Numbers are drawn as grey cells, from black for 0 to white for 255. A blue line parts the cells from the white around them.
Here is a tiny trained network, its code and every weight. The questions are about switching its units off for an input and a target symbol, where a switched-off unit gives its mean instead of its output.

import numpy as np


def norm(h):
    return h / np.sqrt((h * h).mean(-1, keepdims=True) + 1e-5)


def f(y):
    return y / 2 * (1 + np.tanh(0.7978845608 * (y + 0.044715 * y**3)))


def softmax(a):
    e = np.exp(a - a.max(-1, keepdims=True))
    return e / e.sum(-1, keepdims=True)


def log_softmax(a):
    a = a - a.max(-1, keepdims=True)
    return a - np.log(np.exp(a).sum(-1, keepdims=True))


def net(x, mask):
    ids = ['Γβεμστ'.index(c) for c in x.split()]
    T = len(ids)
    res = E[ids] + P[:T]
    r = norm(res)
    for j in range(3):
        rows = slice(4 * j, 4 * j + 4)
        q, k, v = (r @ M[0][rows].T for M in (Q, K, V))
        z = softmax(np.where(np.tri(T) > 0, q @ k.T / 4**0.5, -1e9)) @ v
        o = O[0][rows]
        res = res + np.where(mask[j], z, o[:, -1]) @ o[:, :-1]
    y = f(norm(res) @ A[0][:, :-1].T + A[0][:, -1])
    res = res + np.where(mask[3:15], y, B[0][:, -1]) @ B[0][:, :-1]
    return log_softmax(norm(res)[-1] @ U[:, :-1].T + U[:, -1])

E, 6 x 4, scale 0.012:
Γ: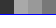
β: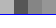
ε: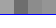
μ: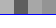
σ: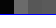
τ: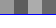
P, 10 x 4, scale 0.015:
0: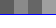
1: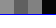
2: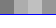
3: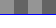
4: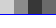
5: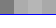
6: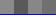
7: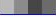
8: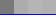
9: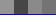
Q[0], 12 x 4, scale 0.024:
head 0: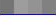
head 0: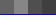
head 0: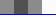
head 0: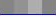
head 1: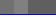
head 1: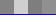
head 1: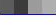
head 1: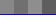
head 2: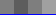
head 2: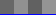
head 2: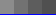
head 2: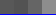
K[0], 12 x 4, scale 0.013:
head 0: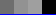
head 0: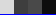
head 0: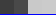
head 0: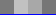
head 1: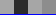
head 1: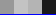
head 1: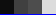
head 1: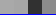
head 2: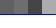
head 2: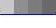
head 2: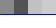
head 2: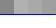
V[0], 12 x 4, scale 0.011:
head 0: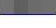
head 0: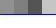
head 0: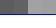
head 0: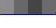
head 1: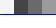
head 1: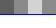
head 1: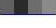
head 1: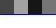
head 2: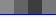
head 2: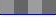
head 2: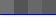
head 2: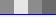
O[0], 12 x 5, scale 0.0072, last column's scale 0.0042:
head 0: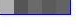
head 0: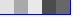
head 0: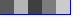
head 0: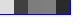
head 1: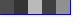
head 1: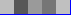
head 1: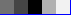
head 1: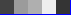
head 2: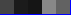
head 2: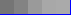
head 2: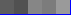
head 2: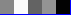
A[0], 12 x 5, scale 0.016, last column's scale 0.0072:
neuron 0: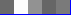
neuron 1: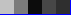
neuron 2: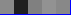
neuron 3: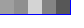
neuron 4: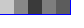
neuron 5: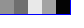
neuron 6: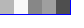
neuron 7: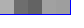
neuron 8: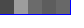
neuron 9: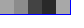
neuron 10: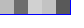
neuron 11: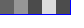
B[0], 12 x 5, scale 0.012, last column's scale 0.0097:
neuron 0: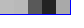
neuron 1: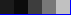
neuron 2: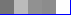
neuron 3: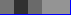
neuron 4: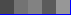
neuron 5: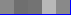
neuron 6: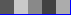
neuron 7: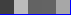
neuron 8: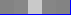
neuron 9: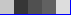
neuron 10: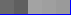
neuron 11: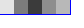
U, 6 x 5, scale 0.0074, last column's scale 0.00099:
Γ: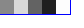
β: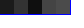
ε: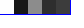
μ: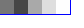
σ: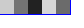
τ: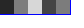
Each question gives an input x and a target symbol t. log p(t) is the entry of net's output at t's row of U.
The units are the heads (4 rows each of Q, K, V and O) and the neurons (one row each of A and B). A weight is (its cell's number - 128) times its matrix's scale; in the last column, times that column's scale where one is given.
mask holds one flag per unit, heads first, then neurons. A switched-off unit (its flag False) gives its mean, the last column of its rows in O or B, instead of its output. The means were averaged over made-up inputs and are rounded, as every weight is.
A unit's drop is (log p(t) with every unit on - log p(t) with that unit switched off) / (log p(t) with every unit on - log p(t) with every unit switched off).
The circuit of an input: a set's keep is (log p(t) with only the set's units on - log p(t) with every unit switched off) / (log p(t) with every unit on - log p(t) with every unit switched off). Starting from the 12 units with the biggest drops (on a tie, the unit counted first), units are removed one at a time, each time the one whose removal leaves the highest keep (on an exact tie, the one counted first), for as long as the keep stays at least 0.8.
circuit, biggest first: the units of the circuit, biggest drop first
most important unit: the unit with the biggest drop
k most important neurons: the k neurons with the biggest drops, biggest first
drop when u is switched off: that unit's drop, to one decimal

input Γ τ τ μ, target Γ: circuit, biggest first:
[head 1; neuron 6]
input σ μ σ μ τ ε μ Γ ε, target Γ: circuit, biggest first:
[neuron 6; head 2]
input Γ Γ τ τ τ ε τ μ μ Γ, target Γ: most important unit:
head 1
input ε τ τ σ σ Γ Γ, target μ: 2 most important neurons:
[neuron 0; neuron 9]
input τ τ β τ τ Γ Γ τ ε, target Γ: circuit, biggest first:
[head 1; neuron 6]
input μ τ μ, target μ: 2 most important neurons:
[neuron 9; neuron 5]
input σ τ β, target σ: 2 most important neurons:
[neuron 11; neuron 2]
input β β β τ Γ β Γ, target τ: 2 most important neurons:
[neuron 9; neuron 1]
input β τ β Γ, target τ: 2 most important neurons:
[neuron 1; neuron 9]
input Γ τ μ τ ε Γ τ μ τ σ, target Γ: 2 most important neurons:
[neuron 6; neuron 1]
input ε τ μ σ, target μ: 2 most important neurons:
[neuron 0; neuron 8]
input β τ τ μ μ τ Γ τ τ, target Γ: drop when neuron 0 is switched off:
0.1
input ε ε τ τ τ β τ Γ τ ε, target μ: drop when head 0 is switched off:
0.4
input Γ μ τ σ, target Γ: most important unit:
head 1
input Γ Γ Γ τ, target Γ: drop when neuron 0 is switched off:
0.0
